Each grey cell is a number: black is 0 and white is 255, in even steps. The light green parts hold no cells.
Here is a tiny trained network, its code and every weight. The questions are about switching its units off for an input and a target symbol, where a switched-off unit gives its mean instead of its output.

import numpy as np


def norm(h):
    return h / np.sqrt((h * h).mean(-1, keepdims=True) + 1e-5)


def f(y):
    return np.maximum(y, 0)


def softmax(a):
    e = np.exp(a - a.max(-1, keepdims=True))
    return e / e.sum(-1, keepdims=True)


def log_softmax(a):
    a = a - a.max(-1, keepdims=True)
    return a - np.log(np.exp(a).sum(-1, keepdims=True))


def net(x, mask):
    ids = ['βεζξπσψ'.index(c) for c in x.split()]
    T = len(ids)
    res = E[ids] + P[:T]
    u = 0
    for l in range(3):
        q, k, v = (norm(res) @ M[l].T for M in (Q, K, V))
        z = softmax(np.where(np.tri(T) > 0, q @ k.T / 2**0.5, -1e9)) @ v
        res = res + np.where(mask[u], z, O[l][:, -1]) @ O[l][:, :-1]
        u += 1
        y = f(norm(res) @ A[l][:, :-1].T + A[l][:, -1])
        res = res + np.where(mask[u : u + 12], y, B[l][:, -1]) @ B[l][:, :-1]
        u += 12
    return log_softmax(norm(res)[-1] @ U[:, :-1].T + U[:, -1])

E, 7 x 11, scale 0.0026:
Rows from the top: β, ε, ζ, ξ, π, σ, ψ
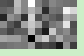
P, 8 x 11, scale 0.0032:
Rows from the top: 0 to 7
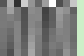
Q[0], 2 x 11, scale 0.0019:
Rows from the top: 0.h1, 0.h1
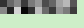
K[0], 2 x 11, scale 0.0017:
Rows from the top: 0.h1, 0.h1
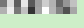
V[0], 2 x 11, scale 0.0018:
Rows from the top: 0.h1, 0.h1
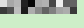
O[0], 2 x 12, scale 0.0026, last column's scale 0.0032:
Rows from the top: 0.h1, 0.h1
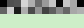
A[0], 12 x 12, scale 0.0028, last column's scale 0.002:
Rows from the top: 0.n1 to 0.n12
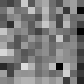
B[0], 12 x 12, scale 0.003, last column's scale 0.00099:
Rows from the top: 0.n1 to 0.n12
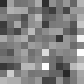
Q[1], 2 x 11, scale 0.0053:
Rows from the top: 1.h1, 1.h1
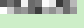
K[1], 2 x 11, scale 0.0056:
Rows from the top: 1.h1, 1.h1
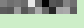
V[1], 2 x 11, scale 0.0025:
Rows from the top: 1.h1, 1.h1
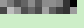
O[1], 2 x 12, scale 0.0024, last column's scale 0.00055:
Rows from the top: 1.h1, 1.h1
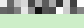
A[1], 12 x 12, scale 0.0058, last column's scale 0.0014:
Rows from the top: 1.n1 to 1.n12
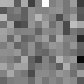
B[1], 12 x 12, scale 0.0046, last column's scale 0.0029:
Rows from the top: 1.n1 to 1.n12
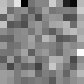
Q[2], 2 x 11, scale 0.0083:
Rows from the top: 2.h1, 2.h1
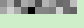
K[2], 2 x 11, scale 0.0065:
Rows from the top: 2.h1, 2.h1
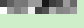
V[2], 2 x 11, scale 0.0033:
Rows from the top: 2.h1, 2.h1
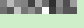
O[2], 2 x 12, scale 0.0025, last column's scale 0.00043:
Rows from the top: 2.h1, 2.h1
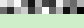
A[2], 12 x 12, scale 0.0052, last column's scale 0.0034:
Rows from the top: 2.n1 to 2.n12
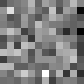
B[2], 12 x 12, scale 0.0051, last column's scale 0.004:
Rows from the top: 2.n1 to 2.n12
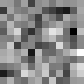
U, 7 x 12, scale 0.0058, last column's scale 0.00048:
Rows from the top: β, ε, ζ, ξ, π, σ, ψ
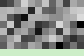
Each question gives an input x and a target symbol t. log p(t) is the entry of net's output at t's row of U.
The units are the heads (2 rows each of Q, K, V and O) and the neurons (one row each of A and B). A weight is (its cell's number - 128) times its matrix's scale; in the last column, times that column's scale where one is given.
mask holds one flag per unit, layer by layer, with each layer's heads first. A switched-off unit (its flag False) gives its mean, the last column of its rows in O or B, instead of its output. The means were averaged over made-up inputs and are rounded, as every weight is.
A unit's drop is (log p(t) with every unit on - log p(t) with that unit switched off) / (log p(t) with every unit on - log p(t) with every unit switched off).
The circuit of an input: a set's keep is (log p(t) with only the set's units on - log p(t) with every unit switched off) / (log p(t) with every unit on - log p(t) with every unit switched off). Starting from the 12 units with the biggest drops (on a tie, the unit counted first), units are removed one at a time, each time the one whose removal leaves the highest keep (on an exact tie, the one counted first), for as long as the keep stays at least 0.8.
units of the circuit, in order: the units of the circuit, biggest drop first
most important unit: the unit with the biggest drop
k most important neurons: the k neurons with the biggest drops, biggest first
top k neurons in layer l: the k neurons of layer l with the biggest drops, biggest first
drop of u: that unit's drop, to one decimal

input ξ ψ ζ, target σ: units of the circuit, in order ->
(1.h1, 2.n5)
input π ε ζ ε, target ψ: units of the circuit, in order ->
(2.h1, 2.n2)
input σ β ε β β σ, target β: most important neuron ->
(0.n4)
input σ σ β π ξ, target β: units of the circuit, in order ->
(2.h1, 0.h1)
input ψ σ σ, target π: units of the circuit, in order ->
(1.h1, 0.h1, 1.n10, 2.n3)
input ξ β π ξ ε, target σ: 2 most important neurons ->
(1.n3, 2.n5)
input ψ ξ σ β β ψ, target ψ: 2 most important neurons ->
(1.n1, 2.n12)
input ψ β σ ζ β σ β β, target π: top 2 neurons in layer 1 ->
(1.n1, 1.n10)
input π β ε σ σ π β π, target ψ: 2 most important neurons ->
(1.n1, 0.n1)
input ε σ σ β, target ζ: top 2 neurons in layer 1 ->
(1.n4, 1.n1)
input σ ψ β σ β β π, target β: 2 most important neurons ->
(2.n11, 0.n4)
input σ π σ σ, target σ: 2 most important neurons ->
(0.n4, 0.n1)
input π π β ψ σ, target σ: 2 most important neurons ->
(1.n1, 2.n5)
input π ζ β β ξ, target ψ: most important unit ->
2.h1
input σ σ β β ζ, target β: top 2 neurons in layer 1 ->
(1.n1, 1.n6)
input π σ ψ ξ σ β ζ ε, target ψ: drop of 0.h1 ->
1.2
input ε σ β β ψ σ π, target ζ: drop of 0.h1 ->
1.0
